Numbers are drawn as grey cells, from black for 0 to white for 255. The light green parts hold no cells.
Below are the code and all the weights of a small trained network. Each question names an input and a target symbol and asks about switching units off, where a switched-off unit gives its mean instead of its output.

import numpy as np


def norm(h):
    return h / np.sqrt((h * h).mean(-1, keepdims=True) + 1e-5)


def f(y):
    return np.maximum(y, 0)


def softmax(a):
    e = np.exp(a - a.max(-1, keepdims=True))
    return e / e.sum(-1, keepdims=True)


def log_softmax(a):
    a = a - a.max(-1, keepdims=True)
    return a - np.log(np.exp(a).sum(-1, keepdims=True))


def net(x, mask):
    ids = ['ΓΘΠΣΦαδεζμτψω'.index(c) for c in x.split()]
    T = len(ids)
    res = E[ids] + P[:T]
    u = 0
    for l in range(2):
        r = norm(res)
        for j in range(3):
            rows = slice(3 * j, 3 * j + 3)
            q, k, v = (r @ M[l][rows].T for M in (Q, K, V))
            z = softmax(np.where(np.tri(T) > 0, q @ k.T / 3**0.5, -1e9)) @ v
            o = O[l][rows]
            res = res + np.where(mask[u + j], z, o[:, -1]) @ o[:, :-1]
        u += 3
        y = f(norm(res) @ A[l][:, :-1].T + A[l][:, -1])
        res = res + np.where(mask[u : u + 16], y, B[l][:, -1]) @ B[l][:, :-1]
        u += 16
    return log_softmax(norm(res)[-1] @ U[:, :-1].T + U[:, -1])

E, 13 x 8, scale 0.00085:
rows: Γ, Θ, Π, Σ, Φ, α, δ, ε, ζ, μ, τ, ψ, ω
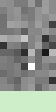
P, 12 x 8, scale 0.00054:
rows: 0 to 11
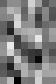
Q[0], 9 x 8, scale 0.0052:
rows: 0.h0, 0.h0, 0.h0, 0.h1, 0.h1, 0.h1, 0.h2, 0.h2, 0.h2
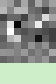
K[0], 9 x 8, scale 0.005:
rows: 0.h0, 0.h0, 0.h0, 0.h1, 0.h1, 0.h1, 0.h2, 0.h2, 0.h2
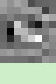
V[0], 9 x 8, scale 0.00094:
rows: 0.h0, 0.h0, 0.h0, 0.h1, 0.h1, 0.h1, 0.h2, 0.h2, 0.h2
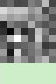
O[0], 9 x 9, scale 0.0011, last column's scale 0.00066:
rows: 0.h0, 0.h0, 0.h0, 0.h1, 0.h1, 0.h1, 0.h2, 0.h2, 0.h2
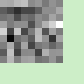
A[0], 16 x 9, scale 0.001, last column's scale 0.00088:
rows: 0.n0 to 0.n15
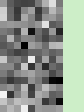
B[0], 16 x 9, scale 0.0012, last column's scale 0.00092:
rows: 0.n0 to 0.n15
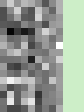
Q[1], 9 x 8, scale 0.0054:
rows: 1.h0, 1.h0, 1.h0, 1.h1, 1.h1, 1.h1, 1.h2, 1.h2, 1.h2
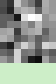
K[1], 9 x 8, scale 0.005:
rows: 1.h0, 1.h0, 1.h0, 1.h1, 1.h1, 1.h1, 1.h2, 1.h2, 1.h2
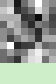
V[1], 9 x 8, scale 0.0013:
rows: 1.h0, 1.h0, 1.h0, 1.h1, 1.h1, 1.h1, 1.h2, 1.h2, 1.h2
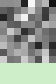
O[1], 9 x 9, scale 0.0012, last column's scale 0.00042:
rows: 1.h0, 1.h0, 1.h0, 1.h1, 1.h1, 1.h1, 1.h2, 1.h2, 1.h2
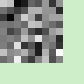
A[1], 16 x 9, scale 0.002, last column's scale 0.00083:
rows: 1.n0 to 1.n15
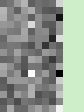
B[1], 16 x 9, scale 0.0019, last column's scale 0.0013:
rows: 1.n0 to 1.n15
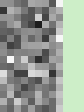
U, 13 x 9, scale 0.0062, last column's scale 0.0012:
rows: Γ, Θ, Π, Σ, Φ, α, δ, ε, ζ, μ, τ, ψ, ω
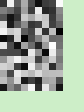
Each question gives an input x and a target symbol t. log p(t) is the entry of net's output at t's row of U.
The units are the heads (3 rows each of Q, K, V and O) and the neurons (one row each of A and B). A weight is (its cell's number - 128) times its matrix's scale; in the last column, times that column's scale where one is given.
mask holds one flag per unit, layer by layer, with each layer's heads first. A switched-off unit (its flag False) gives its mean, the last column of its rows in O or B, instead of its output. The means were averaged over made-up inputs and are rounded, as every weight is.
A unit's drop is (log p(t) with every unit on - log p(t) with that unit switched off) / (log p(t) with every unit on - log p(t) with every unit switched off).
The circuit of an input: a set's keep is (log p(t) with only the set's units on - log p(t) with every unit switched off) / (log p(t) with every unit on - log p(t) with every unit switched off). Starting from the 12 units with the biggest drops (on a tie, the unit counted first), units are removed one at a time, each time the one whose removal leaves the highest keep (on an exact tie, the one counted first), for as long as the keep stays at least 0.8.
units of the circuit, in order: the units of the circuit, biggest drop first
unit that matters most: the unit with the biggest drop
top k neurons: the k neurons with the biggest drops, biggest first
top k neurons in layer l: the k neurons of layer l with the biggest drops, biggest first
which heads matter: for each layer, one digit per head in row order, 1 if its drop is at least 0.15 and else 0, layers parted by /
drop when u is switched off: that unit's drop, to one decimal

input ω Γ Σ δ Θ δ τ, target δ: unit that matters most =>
1.h0
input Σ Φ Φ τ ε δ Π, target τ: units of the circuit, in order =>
[0.h1; 1.h0; 1.n5]
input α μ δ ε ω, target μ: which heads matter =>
000 / 100
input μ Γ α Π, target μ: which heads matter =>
000 / 100
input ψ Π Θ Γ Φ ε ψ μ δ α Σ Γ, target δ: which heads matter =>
010 / 111
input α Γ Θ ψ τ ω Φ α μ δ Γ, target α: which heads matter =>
010 / 001
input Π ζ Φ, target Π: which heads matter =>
000 / 001
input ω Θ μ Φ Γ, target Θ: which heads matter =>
010 / 100
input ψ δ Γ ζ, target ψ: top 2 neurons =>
[1.n5; 0.n1]
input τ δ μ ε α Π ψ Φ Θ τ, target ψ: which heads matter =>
000 / 101
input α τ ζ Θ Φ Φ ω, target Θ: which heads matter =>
010 / 101
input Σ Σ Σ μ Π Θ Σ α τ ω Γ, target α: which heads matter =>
000 / 001
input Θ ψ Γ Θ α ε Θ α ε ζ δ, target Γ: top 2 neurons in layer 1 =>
[1.n8; 1.n11]
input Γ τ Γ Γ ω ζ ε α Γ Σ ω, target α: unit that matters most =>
1.h2
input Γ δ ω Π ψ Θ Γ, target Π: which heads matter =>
010 / 100
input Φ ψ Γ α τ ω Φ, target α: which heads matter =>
000 / 101
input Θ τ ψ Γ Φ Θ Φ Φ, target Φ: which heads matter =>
010 / 000
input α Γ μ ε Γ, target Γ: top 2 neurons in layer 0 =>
[0.n8; 0.n15]
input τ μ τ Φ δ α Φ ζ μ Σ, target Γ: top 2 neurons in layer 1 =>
[1.n8; 1.n5]
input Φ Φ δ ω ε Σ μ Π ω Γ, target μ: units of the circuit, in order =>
[1.h0]
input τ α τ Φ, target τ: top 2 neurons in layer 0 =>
[0.n6; 0.n15]
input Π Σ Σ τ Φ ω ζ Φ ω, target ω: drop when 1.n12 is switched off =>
0.0
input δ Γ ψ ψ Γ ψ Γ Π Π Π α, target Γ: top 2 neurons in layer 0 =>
[0.n14; 0.n13]
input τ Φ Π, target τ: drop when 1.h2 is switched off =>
0.2
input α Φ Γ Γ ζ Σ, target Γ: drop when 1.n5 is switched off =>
0.1
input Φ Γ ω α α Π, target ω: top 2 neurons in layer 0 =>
[0.n8; 0.n1]
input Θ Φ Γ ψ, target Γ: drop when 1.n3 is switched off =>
0.2
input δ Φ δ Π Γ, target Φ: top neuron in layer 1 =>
[1.n2]
